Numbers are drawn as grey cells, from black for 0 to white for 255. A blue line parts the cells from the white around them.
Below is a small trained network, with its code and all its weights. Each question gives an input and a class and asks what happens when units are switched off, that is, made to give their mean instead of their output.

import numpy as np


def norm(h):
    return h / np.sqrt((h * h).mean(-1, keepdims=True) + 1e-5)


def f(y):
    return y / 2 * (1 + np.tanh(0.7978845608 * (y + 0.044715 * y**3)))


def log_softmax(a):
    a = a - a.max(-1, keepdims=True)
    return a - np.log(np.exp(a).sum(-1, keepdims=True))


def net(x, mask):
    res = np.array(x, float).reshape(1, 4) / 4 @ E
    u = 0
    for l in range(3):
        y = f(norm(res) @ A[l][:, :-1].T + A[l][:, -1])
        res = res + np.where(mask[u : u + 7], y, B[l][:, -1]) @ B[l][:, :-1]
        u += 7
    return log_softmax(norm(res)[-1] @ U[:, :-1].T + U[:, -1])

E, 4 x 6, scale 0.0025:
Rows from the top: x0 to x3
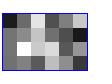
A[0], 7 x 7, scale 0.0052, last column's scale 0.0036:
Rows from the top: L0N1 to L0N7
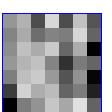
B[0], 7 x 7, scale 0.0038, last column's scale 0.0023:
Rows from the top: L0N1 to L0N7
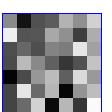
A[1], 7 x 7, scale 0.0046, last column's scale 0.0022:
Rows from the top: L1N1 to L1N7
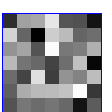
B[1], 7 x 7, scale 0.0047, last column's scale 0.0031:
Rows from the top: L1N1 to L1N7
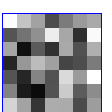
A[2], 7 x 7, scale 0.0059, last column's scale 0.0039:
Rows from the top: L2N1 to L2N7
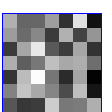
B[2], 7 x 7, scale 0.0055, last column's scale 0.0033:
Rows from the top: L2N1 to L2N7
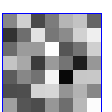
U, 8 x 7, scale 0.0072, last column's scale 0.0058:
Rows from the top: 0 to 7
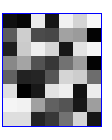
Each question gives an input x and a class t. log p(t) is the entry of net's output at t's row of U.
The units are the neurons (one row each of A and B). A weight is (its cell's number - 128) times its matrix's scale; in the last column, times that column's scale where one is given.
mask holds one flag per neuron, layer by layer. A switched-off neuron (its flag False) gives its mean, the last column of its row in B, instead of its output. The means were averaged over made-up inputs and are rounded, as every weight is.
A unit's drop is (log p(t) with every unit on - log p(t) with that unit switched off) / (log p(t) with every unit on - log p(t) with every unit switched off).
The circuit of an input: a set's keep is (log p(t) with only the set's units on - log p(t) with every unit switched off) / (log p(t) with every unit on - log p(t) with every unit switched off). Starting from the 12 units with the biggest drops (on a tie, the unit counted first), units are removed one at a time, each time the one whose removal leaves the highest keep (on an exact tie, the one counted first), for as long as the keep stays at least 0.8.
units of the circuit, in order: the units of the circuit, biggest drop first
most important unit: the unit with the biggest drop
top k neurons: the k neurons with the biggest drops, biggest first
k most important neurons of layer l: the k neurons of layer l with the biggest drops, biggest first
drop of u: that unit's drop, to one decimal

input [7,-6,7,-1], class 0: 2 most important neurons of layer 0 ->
[L0N7; L0N2]
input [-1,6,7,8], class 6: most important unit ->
L1N3
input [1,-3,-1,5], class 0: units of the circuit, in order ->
[L0N7; L2N2]
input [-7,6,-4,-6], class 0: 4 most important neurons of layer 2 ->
[L2N2; L2N4; L2N3; L2N5]
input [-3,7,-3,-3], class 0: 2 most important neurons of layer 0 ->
[L0N6; L0N2]
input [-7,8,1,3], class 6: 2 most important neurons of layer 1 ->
[L1N5; L1N6]
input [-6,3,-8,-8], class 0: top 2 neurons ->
[L2N2; L0N2]
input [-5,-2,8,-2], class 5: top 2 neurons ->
[L0N1; L1N3]
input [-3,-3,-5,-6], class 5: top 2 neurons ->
[L0N7; L1N2]
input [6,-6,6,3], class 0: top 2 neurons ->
[L0N7; L1N6]
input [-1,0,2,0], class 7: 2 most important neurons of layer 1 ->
[L1N5; L1N2]
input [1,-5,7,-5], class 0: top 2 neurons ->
[L1N6; L0N7]
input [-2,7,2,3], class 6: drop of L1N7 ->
0.2
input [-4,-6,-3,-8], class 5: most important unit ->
L1N2
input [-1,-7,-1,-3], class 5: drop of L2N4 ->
0.1
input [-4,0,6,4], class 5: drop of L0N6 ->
-0.1
